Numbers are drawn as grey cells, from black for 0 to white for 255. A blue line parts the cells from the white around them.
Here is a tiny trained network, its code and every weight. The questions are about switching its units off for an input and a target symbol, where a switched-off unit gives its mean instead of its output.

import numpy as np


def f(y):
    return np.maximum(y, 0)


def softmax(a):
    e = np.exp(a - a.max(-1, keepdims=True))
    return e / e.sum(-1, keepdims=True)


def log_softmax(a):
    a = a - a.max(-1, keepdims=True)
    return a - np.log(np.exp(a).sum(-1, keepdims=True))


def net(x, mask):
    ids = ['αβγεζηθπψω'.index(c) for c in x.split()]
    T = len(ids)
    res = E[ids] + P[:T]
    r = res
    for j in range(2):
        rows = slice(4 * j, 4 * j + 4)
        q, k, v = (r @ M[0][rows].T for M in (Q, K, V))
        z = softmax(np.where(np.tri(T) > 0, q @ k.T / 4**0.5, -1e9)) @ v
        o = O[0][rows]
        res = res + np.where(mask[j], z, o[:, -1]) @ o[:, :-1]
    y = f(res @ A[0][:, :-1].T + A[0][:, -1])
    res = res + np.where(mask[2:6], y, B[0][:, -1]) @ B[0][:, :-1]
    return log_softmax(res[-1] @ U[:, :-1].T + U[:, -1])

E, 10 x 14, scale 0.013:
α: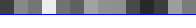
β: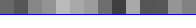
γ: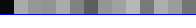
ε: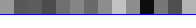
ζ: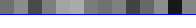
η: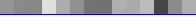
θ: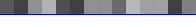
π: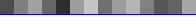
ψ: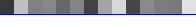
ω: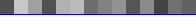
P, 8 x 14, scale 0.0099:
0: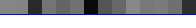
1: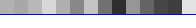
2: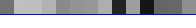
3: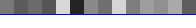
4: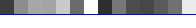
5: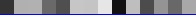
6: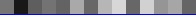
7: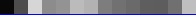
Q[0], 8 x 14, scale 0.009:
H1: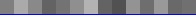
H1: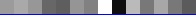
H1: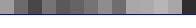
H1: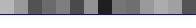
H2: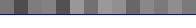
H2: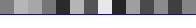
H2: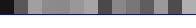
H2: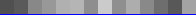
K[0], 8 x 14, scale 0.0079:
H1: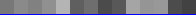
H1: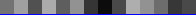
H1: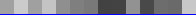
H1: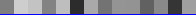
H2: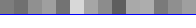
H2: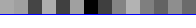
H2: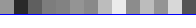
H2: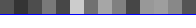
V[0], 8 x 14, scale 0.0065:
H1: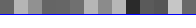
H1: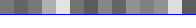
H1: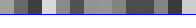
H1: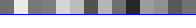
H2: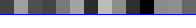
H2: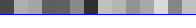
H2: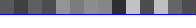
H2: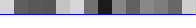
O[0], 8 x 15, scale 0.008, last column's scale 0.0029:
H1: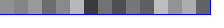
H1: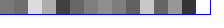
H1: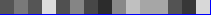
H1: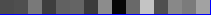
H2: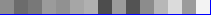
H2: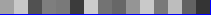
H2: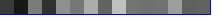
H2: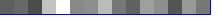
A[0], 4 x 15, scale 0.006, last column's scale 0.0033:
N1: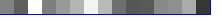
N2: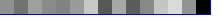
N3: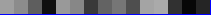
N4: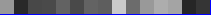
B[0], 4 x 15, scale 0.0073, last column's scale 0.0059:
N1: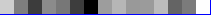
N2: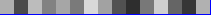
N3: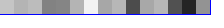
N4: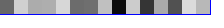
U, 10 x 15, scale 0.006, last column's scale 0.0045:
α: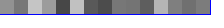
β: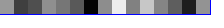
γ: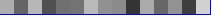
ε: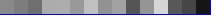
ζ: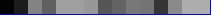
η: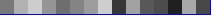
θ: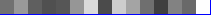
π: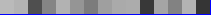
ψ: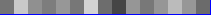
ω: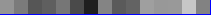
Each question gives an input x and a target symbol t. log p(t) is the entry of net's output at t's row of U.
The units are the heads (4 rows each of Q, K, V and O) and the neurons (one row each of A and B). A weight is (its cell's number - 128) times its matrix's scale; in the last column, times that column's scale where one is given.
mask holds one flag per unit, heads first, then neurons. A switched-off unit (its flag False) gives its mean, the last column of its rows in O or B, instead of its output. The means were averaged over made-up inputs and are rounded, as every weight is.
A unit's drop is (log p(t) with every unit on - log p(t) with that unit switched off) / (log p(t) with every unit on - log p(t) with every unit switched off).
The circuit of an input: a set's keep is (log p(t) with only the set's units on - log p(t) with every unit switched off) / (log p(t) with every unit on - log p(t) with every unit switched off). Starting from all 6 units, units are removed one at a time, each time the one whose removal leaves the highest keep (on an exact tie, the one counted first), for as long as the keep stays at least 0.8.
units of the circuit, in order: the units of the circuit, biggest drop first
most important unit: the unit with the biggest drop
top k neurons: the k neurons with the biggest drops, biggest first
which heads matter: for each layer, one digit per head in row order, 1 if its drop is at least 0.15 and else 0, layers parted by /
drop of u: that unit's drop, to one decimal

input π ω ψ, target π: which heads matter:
10
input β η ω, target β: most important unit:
N1
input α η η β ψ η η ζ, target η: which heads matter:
01
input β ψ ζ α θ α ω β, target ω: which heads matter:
10
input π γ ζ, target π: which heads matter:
10
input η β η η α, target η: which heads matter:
01
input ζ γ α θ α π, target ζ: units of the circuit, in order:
[H1; H2]
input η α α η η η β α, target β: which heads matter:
10
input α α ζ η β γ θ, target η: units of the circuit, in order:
[N4; H2]
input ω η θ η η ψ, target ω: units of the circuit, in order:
[H1; N1]
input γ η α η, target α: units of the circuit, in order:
[H2; H1; N1]
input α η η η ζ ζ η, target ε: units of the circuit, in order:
[H2; N2; N4]
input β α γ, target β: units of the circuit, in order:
[N1; H2; H1]
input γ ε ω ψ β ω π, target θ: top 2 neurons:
[N1; N4]
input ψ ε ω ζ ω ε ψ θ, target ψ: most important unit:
H2
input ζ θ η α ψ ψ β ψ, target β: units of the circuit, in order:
[N1; H1; H2]
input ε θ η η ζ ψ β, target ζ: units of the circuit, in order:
[N1; H2; H1]
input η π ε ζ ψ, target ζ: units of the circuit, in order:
[H1; N1; H2]
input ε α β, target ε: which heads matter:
01
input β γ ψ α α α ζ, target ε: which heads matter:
00
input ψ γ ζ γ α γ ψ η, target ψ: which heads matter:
01
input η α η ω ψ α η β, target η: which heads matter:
01
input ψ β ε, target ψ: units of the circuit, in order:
[H2]
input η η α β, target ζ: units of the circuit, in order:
[H2; N1]
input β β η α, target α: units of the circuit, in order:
[H1; H2]
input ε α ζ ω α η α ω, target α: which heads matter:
11
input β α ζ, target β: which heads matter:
11
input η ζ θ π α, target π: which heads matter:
10
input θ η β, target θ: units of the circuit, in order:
[H2; H1]
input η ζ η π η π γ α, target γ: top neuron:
[N2]
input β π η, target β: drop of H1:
0.3
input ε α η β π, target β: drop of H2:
0.2
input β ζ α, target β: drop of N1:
0.8
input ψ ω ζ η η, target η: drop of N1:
0.1
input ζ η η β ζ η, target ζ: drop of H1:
1.0
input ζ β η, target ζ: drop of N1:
0.1
